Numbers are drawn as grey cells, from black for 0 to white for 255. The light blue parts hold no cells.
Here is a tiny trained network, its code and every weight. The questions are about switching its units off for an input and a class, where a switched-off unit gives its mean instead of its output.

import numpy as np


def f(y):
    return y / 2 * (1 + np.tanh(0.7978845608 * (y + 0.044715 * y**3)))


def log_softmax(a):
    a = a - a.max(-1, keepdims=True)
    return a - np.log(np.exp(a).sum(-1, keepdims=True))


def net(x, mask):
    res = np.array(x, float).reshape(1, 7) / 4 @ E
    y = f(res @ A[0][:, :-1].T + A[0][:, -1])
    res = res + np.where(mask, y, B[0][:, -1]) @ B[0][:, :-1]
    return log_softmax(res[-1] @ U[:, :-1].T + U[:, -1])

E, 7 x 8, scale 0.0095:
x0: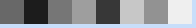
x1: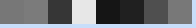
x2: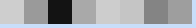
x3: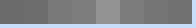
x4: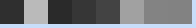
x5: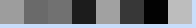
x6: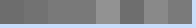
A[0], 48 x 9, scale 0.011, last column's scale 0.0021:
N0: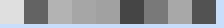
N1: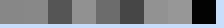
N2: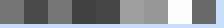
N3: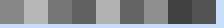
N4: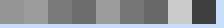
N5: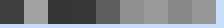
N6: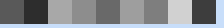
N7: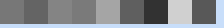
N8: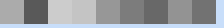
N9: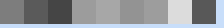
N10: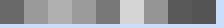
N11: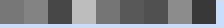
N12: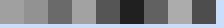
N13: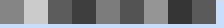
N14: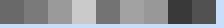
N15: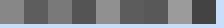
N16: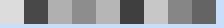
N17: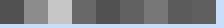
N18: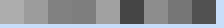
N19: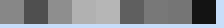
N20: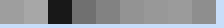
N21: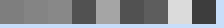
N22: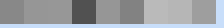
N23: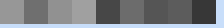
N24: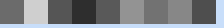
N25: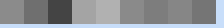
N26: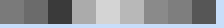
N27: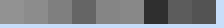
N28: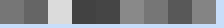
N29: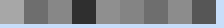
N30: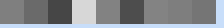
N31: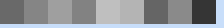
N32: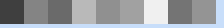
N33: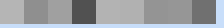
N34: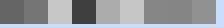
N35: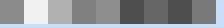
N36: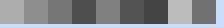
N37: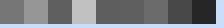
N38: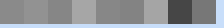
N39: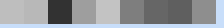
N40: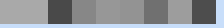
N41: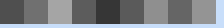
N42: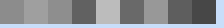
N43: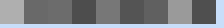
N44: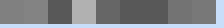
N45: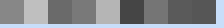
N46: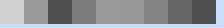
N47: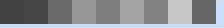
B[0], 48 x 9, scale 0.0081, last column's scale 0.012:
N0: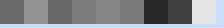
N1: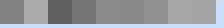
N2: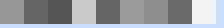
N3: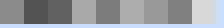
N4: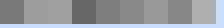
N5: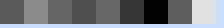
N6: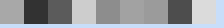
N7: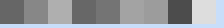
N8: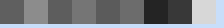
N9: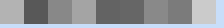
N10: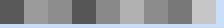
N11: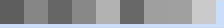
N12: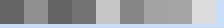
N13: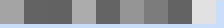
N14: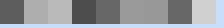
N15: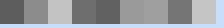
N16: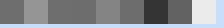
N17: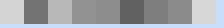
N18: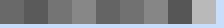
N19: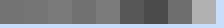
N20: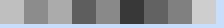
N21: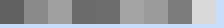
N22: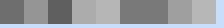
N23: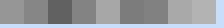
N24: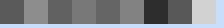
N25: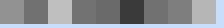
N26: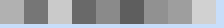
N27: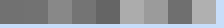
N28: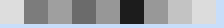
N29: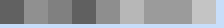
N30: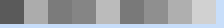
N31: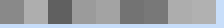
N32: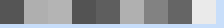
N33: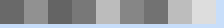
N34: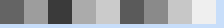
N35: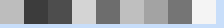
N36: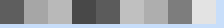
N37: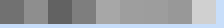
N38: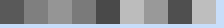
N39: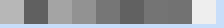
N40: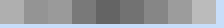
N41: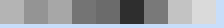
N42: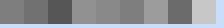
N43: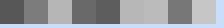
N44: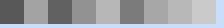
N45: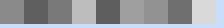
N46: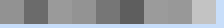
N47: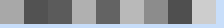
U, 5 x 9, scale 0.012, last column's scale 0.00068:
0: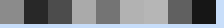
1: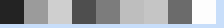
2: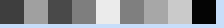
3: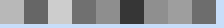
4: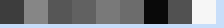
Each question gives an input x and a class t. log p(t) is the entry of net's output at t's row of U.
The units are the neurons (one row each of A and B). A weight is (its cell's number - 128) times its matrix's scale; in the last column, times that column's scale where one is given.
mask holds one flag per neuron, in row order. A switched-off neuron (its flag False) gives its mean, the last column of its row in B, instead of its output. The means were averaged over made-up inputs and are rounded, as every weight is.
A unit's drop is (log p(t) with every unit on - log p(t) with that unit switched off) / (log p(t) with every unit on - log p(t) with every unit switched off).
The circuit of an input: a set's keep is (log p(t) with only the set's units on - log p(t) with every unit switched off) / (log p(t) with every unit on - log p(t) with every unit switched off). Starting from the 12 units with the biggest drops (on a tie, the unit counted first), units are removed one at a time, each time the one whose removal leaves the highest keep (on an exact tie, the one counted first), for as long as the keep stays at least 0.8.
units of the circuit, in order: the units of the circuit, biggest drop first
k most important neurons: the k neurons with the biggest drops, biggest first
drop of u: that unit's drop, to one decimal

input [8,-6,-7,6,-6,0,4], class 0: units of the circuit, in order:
(N6)
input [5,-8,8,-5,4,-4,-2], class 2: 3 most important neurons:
(N34 N33 N22)
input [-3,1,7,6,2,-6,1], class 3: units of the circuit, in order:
(N20 N26)
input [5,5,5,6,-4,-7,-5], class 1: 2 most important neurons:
(N32 N14)
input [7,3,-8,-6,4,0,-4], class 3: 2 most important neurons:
(N41 N28)
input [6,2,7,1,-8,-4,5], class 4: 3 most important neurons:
(N8 N0 N16)
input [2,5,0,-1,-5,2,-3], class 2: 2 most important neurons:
(N12 N5)
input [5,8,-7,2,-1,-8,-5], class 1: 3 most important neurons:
(N14 N32 N34)
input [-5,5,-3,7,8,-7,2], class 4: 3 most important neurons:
(N5 N24 N36)
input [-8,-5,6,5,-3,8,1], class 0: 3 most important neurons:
(N35 N3 N45)
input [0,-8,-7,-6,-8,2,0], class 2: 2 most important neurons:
(N34 N28)
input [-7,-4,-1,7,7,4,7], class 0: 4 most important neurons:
(N35 N3 N13 N45)
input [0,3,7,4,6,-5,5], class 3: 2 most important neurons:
(N26 N20)
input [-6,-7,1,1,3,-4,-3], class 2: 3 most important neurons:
(N34 N33 N6)
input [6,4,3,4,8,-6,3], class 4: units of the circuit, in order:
(N5)
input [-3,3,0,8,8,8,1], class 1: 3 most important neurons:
(N36 N43 N15)
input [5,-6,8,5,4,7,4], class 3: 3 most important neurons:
(N20 N9 N26)
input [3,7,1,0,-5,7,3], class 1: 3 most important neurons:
(N7 N36 N43)
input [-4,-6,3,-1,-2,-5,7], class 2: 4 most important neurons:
(N34 N33 N36 N31)
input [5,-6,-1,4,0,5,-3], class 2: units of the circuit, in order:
(N34)
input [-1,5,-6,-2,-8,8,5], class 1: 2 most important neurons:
(N36 N43)
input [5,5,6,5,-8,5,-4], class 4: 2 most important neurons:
(N0 N8)
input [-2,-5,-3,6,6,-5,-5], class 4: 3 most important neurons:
(N5 N24 N36)
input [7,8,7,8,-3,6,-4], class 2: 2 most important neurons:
(N30 N12)
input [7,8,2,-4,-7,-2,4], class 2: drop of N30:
0.6
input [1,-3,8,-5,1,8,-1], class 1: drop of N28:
0.1
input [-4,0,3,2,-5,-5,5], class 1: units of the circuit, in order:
(N14)
